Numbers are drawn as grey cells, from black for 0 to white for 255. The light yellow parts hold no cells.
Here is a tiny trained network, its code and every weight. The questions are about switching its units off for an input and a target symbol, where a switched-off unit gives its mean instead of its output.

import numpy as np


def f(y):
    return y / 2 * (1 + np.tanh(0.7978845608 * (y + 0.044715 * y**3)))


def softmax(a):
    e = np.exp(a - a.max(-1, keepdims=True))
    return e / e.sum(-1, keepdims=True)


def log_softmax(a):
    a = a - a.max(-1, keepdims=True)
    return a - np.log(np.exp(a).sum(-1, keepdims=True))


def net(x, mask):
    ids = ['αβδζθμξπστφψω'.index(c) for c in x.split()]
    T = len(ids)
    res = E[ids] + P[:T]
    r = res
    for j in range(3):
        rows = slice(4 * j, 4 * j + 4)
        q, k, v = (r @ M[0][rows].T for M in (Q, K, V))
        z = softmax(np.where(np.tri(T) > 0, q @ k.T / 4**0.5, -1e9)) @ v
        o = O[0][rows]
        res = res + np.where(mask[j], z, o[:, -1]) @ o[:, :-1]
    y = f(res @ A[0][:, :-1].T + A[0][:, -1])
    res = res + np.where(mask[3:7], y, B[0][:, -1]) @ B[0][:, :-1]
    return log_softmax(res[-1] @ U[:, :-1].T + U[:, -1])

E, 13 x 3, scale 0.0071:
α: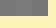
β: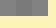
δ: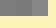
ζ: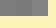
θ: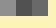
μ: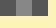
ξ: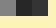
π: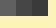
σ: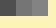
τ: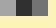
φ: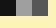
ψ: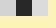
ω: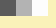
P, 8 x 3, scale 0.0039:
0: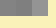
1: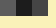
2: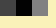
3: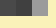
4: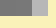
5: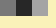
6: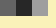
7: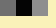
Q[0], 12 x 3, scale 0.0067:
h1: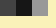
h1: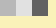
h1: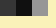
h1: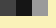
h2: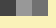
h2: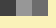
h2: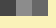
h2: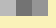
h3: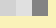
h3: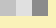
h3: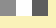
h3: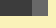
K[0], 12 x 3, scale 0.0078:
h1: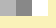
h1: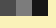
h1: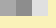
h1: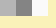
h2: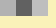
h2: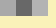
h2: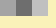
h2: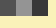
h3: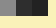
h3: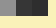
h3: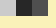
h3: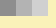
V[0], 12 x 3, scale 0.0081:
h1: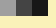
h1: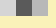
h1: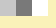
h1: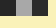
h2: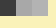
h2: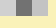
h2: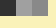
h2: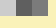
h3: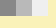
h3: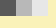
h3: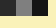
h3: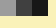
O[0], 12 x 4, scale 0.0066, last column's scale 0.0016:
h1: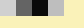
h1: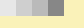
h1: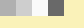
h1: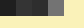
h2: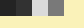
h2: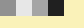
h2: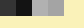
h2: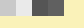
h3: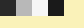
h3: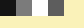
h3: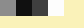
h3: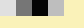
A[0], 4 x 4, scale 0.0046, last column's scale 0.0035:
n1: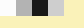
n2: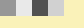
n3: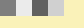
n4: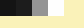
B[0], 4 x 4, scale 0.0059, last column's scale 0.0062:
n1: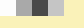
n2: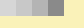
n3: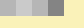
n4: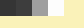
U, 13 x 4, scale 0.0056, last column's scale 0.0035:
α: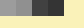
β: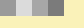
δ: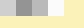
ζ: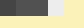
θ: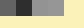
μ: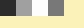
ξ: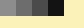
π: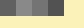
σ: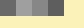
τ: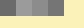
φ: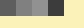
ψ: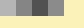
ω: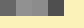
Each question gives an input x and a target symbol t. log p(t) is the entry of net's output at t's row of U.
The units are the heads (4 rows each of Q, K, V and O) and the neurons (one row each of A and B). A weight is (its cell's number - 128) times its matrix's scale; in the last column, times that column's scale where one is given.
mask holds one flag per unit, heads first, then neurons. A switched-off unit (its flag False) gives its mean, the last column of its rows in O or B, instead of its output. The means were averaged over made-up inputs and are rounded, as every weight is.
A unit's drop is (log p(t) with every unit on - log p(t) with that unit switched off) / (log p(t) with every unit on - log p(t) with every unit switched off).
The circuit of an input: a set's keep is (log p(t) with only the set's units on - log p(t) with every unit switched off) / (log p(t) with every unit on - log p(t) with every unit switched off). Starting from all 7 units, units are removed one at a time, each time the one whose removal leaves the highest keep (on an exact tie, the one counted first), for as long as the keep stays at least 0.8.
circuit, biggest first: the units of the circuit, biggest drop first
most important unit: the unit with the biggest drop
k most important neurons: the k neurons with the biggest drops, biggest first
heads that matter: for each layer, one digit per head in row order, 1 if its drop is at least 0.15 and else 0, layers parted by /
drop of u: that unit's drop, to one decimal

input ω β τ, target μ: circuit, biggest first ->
h3, h1
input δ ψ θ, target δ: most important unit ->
h1
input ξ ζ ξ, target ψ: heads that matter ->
011
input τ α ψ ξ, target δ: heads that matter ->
110
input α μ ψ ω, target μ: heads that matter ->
101
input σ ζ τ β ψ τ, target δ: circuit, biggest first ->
h1, h2, n4
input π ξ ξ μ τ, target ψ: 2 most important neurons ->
n1, n4
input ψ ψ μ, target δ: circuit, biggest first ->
h1, h2, n2
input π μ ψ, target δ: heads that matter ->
100
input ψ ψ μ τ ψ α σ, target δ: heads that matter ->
110
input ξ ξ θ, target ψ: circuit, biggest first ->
h3, n1, h2
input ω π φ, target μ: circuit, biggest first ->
h3, h1
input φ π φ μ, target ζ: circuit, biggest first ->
h1, h2, n4
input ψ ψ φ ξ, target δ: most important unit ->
h1
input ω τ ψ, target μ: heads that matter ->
001
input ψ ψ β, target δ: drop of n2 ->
0.1
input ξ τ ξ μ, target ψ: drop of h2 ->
0.2
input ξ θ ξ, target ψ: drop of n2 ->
0.0
